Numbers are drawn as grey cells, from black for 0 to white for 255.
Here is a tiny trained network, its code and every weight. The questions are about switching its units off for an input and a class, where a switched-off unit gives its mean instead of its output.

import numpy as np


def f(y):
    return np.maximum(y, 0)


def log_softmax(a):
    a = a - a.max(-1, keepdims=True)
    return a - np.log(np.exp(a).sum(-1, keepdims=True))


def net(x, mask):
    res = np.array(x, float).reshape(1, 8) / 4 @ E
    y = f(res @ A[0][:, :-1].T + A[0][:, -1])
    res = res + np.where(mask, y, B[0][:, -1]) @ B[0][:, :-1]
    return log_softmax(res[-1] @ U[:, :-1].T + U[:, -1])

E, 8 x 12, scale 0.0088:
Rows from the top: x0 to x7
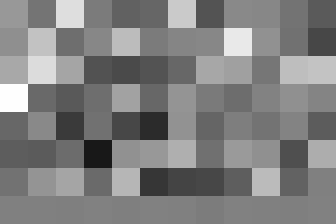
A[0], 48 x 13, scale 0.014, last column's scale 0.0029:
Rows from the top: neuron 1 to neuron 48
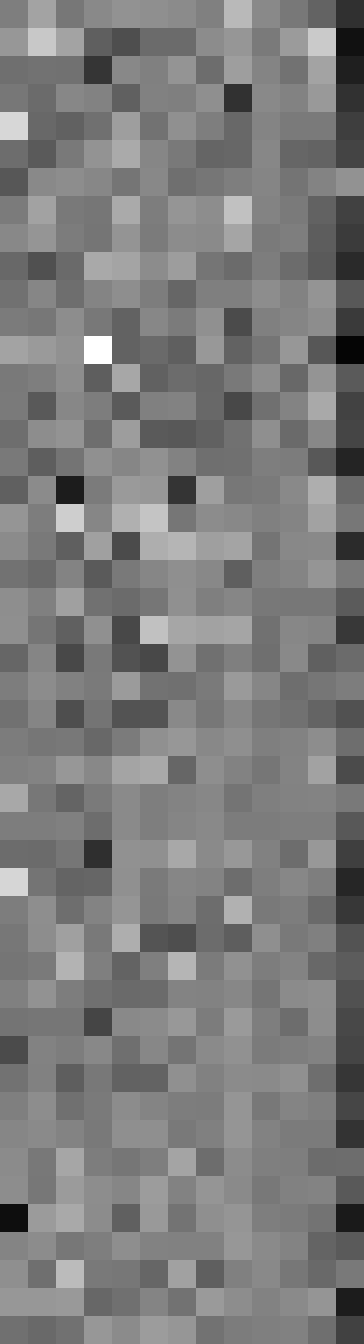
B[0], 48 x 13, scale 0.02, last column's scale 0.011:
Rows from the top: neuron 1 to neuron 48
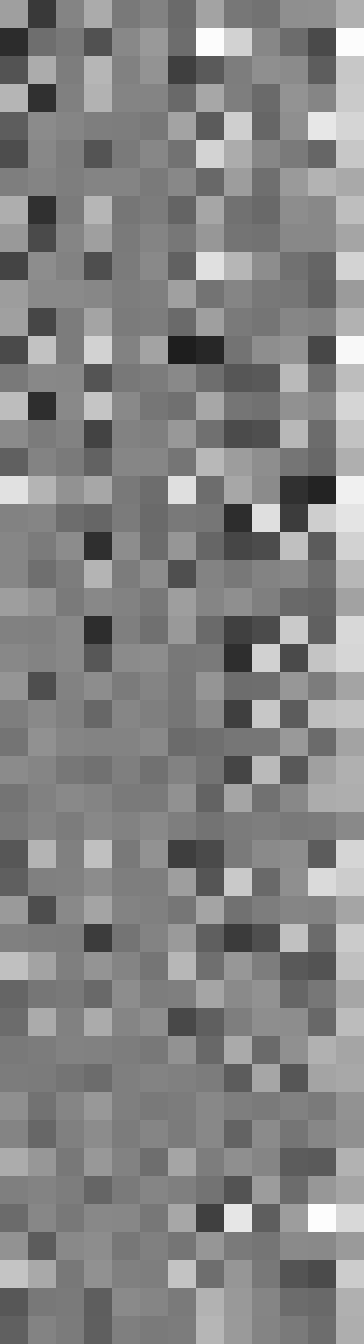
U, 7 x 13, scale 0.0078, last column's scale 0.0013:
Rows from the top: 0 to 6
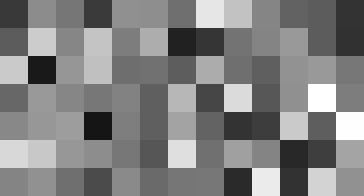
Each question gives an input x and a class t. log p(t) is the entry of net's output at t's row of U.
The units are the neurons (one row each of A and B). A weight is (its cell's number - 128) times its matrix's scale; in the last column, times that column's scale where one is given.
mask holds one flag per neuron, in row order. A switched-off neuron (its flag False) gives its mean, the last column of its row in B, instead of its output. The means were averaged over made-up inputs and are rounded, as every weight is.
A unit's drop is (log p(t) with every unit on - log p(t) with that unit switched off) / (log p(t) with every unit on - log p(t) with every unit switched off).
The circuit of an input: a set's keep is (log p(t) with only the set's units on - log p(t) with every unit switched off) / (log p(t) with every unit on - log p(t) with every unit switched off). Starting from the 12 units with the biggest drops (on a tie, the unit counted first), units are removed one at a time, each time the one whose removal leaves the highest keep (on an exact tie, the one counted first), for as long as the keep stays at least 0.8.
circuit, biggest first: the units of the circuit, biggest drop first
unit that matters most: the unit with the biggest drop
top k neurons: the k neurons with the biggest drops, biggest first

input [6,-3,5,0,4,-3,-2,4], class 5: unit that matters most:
neuron 35
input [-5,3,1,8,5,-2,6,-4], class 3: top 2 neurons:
(neuron 5; neuron 32)
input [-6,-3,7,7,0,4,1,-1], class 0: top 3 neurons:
(neuron 2; neuron 44; neuron 47)
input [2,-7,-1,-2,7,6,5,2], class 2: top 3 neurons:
(neuron 15; neuron 13; neuron 4)
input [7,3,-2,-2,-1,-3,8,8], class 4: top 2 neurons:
(neuron 34; neuron 18)
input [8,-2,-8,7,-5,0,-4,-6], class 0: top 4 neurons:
(neuron 10; neuron 18; neuron 6; neuron 17)
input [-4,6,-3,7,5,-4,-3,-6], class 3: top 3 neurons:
(neuron 5; neuron 32; neuron 15)
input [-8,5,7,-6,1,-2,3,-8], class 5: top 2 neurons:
(neuron 18; neuron 10)
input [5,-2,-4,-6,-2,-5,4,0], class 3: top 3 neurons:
(neuron 44; neuron 18; neuron 31)
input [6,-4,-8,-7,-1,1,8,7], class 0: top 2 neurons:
(neuron 6; neuron 10)
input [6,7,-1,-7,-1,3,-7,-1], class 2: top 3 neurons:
(neuron 8; neuron 1; neuron 5)
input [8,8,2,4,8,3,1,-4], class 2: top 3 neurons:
(neuron 8; neuron 18; neuron 1)
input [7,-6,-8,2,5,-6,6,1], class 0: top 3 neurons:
(neuron 10; neuron 6; neuron 18)
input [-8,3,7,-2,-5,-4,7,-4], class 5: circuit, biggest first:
(neuron 18)
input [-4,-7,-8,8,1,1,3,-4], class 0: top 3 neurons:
(neuron 10; neuron 6; neuron 44)
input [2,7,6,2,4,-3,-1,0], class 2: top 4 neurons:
(neuron 8; neuron 1; neuron 10; neuron 9)
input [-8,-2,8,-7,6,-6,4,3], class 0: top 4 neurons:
(neuron 2; neuron 46; neuron 35; neuron 36)
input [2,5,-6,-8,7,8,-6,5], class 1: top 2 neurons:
(neuron 31; neuron 3)
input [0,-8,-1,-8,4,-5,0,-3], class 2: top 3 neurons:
(neuron 4; neuron 15; neuron 12)
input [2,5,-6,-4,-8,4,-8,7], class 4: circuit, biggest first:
(neuron 23)
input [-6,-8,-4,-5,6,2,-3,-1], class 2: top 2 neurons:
(neuron 15; neuron 4)
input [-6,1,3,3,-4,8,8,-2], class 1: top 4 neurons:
(neuron 3; neuron 31; neuron 37; neuron 23)
